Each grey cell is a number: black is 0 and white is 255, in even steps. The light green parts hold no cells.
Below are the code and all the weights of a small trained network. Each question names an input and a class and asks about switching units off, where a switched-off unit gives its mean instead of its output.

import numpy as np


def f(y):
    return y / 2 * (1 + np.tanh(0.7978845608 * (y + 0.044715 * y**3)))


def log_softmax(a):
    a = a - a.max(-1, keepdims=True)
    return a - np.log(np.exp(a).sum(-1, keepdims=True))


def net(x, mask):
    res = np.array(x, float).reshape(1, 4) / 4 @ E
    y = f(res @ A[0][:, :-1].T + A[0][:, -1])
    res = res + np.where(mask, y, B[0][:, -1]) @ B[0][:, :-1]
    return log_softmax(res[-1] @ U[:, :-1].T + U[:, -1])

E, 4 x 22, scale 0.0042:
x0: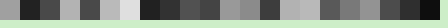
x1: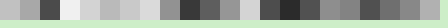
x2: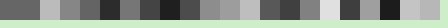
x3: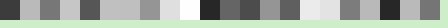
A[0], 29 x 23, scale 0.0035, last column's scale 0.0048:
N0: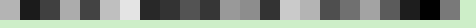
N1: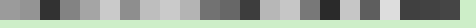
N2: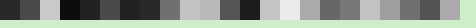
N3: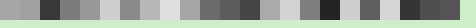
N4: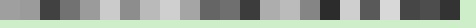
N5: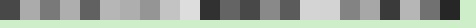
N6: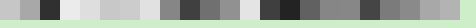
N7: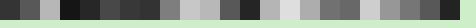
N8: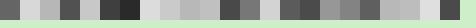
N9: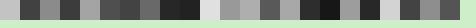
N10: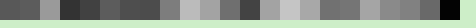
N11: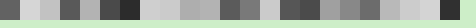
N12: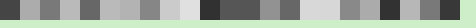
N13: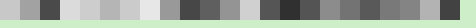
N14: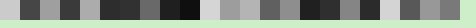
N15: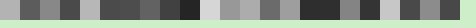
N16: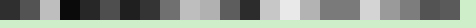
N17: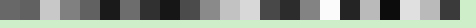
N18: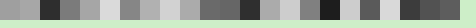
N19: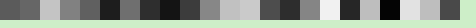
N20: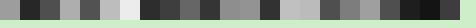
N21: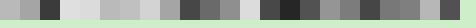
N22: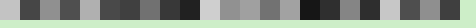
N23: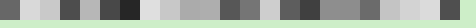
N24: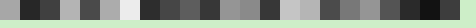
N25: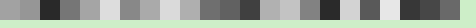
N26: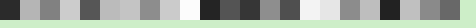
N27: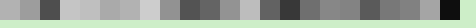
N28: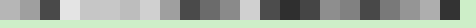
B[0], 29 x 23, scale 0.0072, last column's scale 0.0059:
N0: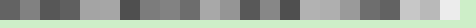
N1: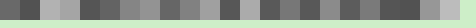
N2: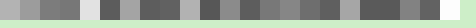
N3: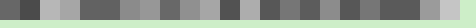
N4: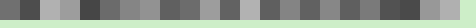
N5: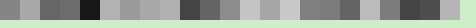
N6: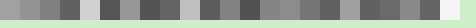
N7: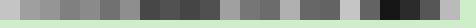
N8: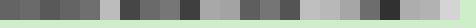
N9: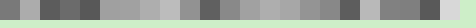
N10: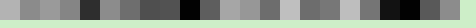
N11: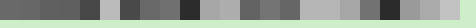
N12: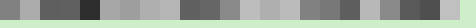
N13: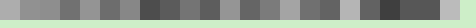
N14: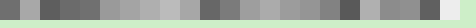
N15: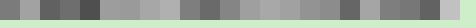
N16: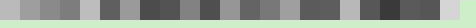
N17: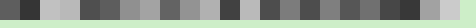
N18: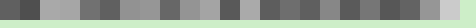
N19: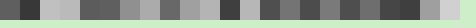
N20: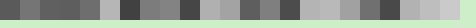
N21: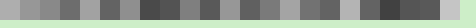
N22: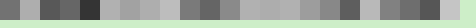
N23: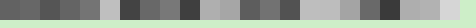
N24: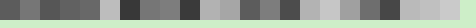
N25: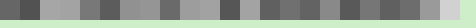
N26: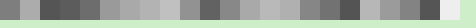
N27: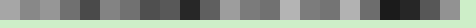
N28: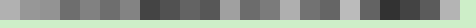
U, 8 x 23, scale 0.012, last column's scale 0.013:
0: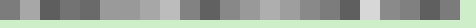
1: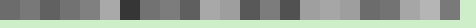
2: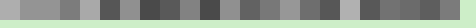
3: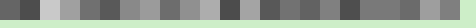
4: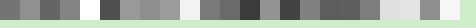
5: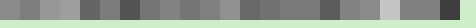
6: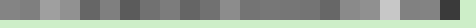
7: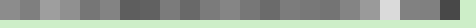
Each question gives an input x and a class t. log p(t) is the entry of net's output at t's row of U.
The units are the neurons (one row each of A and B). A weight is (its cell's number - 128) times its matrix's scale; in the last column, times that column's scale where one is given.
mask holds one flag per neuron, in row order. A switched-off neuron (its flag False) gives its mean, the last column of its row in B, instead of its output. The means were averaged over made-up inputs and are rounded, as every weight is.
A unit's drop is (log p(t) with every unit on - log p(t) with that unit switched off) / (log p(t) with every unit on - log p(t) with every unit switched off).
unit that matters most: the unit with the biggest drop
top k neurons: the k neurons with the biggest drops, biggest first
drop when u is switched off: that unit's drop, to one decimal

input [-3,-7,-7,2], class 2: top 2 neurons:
[N2; N16]
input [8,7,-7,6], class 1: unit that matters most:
N24
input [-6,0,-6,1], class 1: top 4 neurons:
[N23; N8; N11; N19]
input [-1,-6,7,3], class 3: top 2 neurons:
[N19; N17]
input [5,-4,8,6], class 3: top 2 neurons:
[N19; N17]
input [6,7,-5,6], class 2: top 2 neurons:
[N6; N21]
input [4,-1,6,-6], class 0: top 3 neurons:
[N14; N9; N22]
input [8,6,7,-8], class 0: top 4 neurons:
[N14; N9; N22; N15]
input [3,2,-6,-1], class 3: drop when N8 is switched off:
0.0
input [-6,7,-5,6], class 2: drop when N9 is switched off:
0.1
